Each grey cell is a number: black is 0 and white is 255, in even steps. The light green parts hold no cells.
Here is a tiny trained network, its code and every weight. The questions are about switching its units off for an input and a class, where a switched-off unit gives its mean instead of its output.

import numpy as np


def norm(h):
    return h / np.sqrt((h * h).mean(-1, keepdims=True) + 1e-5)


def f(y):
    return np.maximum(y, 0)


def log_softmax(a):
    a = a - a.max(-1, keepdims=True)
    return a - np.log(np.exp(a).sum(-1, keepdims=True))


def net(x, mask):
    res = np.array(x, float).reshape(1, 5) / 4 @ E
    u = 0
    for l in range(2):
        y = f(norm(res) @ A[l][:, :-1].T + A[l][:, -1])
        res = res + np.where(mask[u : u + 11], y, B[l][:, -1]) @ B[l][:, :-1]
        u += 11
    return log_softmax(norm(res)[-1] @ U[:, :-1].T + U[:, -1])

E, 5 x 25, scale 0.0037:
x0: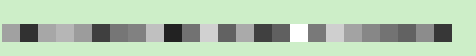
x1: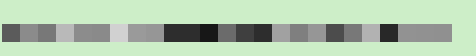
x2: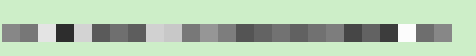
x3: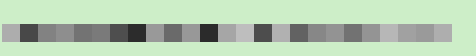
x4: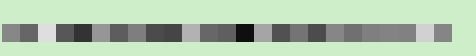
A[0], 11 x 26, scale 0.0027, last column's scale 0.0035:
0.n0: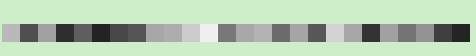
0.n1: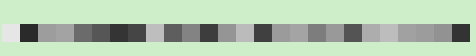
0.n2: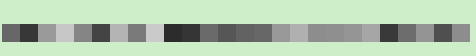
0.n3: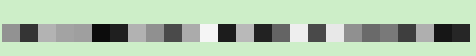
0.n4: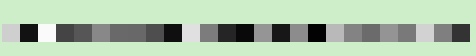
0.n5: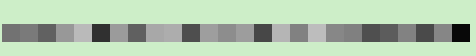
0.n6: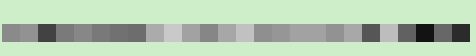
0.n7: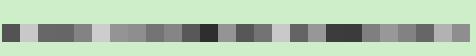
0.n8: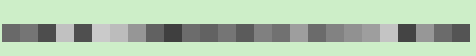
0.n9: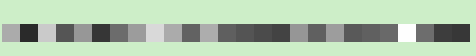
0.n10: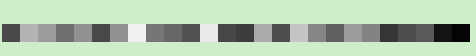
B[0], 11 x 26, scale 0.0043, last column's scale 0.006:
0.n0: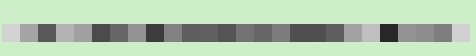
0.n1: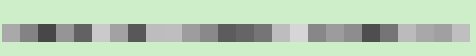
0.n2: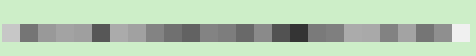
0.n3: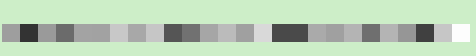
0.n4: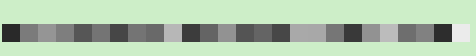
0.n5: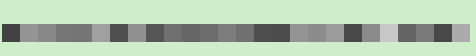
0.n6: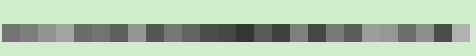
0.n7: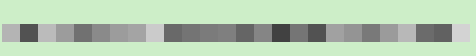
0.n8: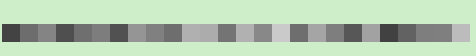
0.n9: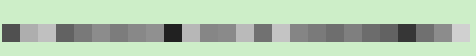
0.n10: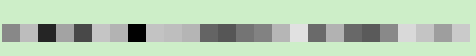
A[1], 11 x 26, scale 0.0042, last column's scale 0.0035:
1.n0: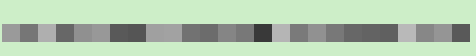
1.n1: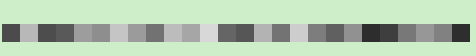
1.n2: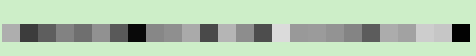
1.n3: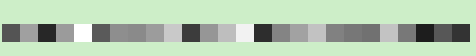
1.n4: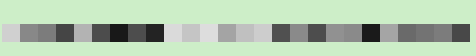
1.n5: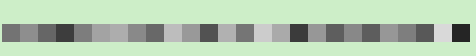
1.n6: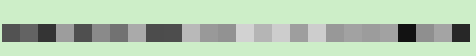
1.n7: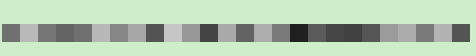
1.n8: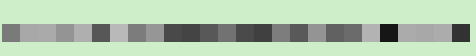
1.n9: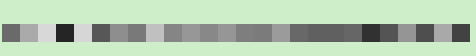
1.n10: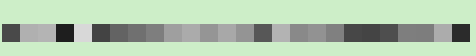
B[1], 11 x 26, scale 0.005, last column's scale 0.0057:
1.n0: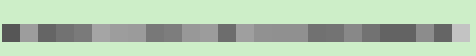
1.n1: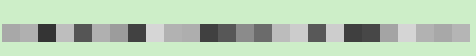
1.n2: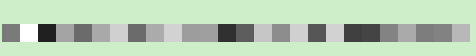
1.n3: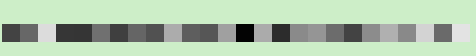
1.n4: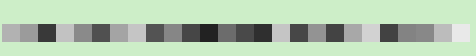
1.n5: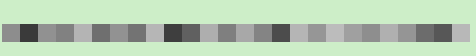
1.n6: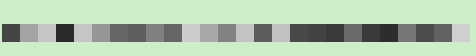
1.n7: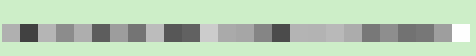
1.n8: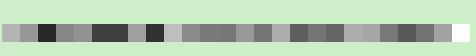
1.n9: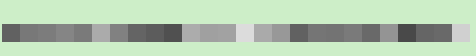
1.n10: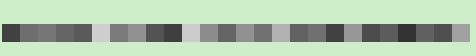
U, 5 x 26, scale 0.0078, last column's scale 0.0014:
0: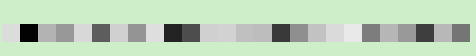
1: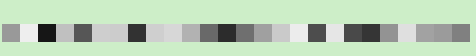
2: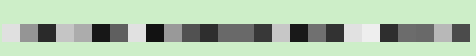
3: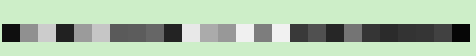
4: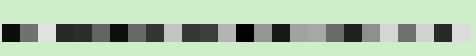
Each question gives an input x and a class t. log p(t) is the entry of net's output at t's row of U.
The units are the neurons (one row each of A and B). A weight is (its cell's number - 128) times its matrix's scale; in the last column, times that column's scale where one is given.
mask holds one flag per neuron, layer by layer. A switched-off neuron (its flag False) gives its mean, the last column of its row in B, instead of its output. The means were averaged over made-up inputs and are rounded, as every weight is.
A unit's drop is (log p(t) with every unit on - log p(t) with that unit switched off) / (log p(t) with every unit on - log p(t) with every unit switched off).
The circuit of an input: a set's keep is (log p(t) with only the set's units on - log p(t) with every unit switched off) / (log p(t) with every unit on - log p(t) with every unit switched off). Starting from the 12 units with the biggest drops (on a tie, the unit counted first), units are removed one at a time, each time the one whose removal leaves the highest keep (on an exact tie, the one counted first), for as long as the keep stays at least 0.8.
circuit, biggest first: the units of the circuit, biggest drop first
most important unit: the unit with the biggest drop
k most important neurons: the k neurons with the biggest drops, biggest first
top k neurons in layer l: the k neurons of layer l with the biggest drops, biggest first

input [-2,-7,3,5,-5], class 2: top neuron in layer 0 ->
(0.n10)
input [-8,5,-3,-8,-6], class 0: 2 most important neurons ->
(1.n7; 1.n5)
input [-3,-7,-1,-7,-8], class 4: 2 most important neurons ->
(1.n3; 0.n1)
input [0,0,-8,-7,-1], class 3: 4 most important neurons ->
(1.n6; 0.n8; 0.n1; 1.n2)
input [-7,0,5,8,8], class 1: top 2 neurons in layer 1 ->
(1.n2; 1.n3)
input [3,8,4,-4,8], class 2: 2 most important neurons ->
(1.n8; 0.n2)
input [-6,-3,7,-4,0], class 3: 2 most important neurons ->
(1.n10; 1.n9)
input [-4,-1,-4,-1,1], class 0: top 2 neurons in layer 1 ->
(1.n7; 1.n5)
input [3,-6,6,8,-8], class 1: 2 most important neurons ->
(0.n1; 1.n2)
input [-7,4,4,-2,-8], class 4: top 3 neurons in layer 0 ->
(0.n5; 0.n3; 0.n2)
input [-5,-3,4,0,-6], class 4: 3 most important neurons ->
(1.n3; 0.n3; 0.n5)
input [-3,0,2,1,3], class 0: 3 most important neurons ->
(1.n7; 1.n3; 0.n6)
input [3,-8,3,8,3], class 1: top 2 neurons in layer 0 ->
(0.n1; 0.n2)
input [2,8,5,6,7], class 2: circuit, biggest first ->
(1.n8)
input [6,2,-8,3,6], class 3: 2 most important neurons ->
(1.n6; 0.n8)
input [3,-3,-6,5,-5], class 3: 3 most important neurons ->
(1.n6; 0.n10; 0.n4)
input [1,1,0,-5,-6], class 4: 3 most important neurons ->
(1.n3; 0.n5; 0.n1)
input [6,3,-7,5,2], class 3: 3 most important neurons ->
(1.n6; 0.n8; 0.n7)
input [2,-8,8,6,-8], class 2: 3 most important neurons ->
(1.n4; 0.n0; 0.n4)
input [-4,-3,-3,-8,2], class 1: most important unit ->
1.n1
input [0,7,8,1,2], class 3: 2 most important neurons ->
(0.n9; 1.n9)
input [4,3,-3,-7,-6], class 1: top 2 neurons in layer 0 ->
(0.n10; 0.n4)
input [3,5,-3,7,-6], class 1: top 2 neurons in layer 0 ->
(0.n1; 0.n4)
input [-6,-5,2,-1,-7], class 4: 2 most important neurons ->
(1.n3; 0.n3)
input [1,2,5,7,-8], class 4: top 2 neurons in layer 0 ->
(0.n5; 0.n10)
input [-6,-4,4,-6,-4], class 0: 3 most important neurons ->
(1.n7; 1.n5; 0.n1)
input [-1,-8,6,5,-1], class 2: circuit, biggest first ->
(1.n4)
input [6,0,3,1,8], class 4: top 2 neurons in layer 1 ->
(1.n7; 1.n5)
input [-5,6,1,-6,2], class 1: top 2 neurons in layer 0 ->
(0.n3; 0.n10)
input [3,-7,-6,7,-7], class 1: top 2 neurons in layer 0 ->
(0.n1; 0.n4)
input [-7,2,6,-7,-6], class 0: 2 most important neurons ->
(1.n7; 1.n5)
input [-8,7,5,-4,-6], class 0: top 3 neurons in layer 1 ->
(1.n7; 1.n4; 1.n5)
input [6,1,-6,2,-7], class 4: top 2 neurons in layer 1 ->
(1.n3; 1.n7)
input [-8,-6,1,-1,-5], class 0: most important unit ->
1.n7
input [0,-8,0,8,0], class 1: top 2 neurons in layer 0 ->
(0.n1; 0.n2)
